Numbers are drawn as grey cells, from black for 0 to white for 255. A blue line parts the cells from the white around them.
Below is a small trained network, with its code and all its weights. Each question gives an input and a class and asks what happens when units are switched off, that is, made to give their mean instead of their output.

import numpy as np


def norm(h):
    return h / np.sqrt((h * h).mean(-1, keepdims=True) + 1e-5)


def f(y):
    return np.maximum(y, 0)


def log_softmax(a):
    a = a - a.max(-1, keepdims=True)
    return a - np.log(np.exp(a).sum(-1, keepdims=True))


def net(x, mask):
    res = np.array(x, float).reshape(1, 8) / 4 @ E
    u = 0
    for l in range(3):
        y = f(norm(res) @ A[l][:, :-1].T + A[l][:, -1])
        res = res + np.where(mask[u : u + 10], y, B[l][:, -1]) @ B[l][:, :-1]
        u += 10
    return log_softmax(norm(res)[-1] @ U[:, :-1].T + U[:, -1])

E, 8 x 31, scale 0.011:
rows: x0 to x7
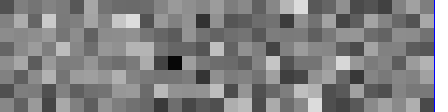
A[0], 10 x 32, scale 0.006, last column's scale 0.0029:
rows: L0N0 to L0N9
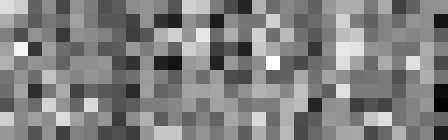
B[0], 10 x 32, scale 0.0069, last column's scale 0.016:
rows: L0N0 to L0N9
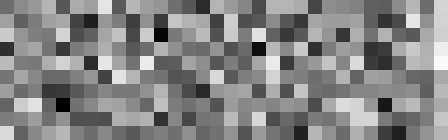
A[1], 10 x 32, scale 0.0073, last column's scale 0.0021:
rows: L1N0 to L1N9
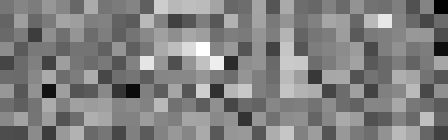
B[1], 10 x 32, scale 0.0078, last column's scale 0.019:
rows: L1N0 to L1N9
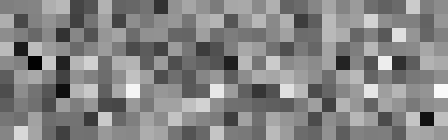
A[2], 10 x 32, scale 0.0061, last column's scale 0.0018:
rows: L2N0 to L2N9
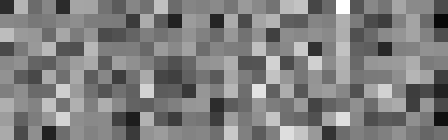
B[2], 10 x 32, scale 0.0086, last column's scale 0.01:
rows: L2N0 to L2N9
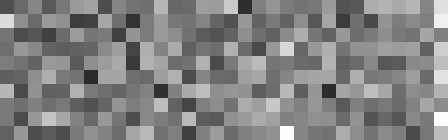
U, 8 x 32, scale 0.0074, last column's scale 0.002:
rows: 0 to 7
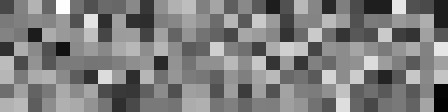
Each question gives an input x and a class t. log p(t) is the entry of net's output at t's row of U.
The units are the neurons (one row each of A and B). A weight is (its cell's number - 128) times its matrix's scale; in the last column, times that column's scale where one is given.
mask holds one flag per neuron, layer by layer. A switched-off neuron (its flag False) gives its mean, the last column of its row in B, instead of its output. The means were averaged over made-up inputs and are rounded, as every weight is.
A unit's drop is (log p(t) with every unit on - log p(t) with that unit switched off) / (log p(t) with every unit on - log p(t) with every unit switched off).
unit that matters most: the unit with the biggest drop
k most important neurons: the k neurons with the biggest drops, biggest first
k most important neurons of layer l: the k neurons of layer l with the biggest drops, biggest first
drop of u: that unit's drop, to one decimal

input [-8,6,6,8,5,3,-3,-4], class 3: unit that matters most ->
L0N4
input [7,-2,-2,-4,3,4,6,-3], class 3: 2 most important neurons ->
[L0N4 L0N6]
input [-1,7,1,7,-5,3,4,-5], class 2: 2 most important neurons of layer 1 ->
[L1N6 L1N8]
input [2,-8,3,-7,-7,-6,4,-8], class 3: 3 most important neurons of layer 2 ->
[L2N9 L2N8 L2N1]
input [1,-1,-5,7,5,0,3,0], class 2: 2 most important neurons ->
[L1N4 L1N6]
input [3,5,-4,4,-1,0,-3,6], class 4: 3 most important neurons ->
[L0N3 L0N4 L1N6]
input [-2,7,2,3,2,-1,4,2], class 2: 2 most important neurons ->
[L1N6 L0N3]
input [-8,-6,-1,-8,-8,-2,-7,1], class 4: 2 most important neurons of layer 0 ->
[L0N3 L0N8]
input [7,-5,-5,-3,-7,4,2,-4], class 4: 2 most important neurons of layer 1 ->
[L1N6 L1N3]
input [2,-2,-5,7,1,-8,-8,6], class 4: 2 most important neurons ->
[L0N8 L0N3]
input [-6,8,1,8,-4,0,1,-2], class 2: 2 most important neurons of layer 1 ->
[L1N6 L1N8]
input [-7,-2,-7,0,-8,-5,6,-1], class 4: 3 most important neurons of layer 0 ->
[L0N3 L0N2 L0N0]
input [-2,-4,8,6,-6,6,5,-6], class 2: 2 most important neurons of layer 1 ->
[L1N4 L1N6]
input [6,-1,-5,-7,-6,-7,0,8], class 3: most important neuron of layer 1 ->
[L1N6]
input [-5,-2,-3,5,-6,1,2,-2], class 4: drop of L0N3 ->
0.9
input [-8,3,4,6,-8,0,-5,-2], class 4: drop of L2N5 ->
0.0
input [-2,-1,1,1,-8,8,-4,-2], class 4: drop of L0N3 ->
0.1
